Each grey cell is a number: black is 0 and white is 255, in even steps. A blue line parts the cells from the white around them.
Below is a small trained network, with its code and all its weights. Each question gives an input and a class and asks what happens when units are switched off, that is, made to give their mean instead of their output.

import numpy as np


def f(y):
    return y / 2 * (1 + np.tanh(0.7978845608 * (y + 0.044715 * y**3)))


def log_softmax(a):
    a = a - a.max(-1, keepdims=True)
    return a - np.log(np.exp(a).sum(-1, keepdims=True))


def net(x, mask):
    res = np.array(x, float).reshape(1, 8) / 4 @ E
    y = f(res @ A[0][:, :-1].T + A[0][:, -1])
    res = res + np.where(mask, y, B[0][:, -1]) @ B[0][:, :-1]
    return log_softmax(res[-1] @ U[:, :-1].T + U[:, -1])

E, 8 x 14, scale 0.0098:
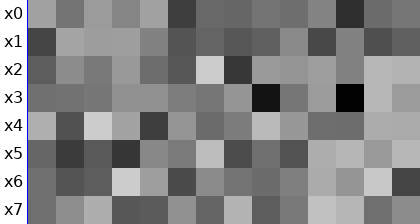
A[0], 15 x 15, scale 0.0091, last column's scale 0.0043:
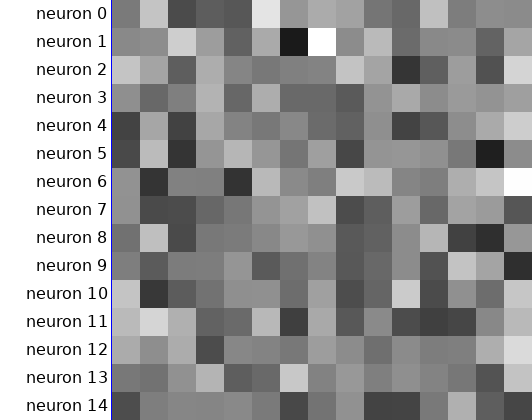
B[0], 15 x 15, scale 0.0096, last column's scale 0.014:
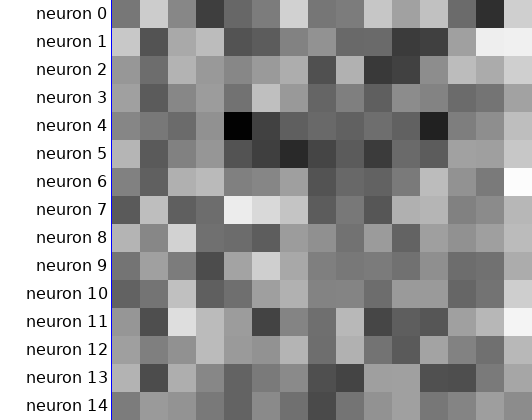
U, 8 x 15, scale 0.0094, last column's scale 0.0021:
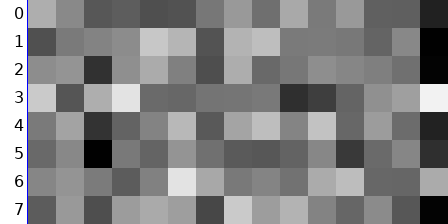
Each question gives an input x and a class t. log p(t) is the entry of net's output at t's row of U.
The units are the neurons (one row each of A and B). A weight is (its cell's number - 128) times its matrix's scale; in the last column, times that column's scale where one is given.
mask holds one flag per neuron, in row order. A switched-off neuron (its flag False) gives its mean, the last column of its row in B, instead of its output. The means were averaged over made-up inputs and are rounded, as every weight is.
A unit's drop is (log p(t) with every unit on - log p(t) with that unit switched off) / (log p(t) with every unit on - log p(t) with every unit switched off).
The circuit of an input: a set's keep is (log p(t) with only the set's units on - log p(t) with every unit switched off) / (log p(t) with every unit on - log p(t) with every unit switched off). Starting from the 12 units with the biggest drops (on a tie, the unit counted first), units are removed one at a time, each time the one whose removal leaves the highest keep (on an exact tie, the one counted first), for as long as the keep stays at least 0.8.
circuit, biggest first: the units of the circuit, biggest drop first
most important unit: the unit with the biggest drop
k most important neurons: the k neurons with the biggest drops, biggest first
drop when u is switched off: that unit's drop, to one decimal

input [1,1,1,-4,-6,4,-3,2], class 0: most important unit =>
neuron 7
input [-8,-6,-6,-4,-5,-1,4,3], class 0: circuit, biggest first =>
(neuron 0; neuron 5; neuron 2)
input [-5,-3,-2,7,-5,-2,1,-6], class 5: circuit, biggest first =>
(neuron 1; neuron 11; neuron 6)
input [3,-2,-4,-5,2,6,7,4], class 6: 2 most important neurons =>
(neuron 1; neuron 11)
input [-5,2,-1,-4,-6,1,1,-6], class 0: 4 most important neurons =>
(neuron 11; neuron 1; neuron 0; neuron 6)
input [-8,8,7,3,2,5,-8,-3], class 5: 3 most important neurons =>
(neuron 11; neuron 4; neuron 1)
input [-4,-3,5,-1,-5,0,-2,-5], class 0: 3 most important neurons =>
(neuron 11; neuron 1; neuron 0)
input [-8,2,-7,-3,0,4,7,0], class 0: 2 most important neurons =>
(neuron 11; neuron 0)
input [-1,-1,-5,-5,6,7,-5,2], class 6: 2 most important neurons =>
(neuron 0; neuron 5)
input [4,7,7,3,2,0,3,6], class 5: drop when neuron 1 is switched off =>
0.2
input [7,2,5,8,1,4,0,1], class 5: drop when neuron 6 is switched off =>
0.1
